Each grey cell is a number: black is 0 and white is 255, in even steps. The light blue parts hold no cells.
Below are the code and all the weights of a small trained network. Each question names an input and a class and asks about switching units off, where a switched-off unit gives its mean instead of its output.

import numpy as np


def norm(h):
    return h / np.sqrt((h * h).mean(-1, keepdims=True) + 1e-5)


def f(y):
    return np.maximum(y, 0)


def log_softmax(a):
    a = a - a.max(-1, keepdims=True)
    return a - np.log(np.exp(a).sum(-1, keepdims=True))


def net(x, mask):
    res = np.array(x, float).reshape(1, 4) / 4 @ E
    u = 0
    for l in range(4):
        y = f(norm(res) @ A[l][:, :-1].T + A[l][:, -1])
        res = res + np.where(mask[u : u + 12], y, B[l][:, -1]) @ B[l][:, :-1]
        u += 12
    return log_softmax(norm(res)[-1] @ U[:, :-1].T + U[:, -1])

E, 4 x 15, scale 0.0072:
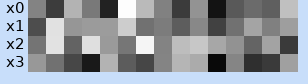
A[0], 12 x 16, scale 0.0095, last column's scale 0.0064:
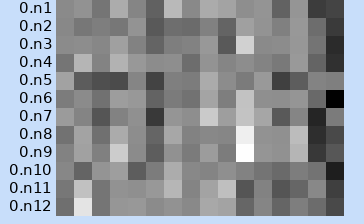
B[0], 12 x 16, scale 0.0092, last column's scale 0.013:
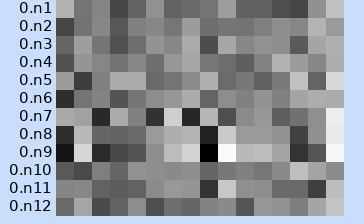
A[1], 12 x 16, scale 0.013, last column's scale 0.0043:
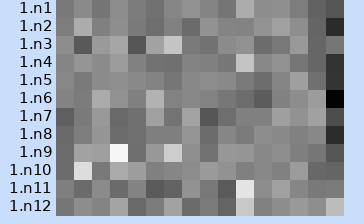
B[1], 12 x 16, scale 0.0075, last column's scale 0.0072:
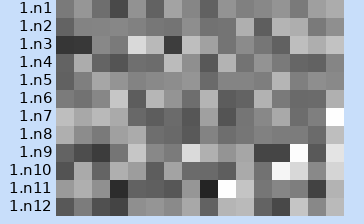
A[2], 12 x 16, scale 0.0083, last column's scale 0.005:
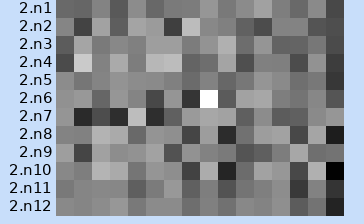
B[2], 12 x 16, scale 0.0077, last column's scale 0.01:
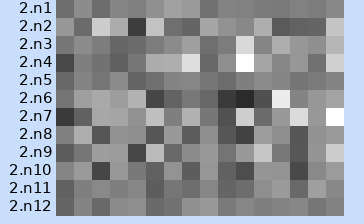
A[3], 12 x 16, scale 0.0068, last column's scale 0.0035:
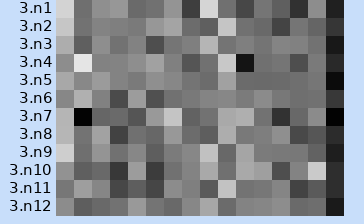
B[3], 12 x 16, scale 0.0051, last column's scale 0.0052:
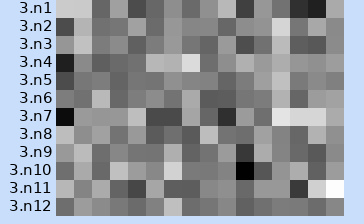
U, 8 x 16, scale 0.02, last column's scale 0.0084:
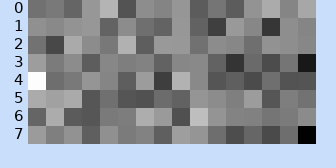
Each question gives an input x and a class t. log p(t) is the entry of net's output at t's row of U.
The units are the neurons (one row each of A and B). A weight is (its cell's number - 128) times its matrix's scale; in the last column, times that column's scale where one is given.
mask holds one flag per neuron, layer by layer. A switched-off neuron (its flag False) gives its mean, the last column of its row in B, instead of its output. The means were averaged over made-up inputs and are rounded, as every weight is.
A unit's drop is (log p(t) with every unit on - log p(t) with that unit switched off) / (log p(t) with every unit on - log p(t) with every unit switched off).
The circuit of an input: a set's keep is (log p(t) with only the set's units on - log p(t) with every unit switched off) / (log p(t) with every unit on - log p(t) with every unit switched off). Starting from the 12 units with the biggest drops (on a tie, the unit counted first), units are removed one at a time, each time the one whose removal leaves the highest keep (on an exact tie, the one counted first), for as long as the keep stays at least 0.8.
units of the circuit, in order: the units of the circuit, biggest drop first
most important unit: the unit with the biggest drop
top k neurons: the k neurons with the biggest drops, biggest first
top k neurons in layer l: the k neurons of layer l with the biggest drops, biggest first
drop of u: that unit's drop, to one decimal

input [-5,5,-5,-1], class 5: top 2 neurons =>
(0.n7; 1.n11)
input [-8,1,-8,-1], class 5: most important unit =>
1.n11
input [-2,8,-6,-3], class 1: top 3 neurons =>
(0.n7; 0.n9; 0.n8)
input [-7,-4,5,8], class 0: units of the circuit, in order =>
(0.n7; 0.n5)
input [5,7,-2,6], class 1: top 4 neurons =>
(0.n7; 0.n9; 0.n8; 0.n12)
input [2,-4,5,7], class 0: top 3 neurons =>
(2.n7; 1.n7; 2.n2)
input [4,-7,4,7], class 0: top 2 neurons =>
(2.n7; 0.n7)
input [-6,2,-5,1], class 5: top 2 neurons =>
(1.n11; 0.n7)
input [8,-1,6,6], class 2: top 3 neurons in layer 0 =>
(0.n9; 0.n8; 0.n7)
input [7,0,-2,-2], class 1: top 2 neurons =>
(0.n7; 0.n9)
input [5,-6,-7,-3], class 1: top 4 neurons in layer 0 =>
(0.n7; 0.n5; 0.n11; 0.n9)
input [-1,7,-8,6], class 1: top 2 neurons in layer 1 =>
(1.n9; 1.n12)
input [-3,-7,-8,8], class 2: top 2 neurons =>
(2.n7; 0.n7)
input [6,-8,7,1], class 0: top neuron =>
(0.n9)
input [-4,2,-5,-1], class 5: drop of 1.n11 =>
0.2
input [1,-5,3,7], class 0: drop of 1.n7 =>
0.1
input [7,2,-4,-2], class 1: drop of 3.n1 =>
0.0
